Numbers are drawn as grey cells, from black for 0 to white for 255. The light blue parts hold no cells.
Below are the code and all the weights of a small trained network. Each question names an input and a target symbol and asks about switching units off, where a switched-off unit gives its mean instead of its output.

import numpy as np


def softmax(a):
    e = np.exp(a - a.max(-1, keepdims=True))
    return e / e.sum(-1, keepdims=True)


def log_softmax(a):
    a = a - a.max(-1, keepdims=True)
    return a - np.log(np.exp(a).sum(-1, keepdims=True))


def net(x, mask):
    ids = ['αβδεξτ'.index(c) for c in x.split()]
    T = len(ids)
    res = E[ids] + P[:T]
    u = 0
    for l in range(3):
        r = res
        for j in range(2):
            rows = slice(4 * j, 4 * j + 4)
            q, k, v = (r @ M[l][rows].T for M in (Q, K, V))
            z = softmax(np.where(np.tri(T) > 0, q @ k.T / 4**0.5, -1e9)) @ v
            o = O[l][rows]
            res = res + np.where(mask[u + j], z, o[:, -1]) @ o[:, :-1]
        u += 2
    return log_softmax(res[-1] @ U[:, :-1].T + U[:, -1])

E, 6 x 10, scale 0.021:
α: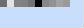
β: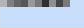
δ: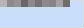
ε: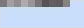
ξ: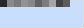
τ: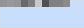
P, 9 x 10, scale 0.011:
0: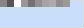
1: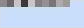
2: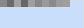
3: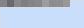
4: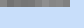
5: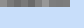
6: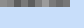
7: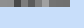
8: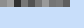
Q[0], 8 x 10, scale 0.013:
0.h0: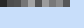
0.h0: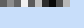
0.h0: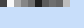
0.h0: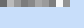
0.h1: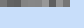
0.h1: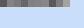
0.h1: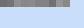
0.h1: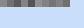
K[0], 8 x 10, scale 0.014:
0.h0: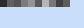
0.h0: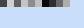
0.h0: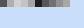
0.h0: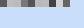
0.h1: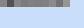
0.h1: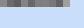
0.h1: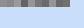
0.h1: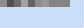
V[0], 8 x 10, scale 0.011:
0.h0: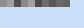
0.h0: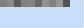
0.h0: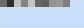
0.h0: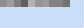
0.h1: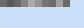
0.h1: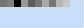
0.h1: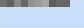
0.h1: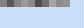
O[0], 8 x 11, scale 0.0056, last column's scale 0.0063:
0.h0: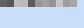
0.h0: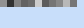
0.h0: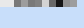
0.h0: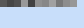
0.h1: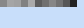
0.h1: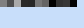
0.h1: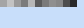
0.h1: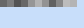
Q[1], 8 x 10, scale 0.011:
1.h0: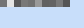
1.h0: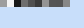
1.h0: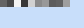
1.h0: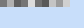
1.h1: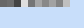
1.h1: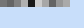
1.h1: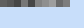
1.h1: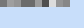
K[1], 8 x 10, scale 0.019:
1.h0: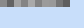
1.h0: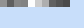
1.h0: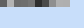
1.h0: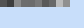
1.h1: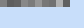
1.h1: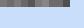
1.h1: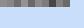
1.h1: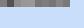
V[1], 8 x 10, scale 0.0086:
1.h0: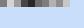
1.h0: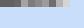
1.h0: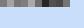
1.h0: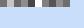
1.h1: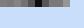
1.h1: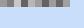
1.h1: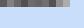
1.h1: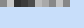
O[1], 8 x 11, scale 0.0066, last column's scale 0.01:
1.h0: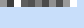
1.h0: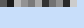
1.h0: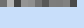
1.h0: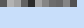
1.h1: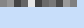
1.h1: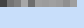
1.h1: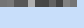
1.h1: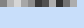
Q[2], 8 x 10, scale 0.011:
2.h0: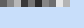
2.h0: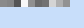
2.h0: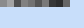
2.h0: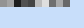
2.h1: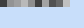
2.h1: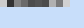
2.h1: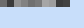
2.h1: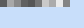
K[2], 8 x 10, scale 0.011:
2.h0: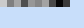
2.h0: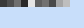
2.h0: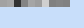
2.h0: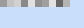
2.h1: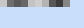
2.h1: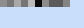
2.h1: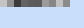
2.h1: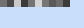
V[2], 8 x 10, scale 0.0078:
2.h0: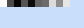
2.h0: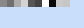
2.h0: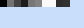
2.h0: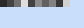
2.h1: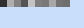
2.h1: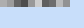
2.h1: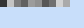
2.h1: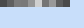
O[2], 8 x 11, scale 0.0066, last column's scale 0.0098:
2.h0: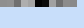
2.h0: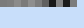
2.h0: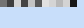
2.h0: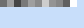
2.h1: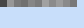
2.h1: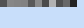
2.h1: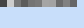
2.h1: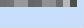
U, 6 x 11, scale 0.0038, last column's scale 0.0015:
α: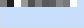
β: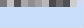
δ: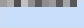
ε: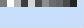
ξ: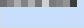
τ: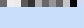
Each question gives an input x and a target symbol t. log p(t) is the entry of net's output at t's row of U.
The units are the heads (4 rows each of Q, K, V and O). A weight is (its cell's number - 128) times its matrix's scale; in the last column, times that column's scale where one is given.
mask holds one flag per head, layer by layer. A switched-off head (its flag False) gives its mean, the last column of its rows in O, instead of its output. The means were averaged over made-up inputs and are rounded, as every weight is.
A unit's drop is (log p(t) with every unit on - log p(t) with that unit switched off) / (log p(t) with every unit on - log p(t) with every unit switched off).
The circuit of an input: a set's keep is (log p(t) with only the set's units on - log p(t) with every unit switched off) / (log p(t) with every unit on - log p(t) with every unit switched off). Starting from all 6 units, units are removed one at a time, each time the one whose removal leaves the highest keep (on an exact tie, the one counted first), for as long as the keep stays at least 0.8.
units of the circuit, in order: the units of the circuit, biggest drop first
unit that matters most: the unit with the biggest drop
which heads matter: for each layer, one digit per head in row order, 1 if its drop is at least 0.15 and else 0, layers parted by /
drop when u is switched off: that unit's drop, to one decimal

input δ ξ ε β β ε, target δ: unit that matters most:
0.h0
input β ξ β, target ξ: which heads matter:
01 / 11 / 10
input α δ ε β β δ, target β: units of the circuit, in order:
(1.h0 2.h0)
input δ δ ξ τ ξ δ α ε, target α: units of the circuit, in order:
(1.h0 0.h0)
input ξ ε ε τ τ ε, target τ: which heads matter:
11 / 11 / 01
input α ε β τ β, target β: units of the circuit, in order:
(1.h0 2.h0 0.h1)
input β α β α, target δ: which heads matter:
00 / 10 / 10
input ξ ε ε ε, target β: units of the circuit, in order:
(2.h0 1.h0)
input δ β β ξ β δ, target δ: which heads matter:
10 / 10 / 10
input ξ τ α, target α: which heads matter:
11 / 10 / 00
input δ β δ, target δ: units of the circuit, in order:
(0.h0 1.h0 2.h0)
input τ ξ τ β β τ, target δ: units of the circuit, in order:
(0.h0 2.h0)
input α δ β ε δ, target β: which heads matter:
10 / 10 / 10
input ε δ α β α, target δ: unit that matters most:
2.h0
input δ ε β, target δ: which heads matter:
11 / 10 / 10
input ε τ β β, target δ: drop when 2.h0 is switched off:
0.4
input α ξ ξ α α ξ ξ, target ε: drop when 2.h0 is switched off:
0.3
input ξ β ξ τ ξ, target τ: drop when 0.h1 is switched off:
0.4
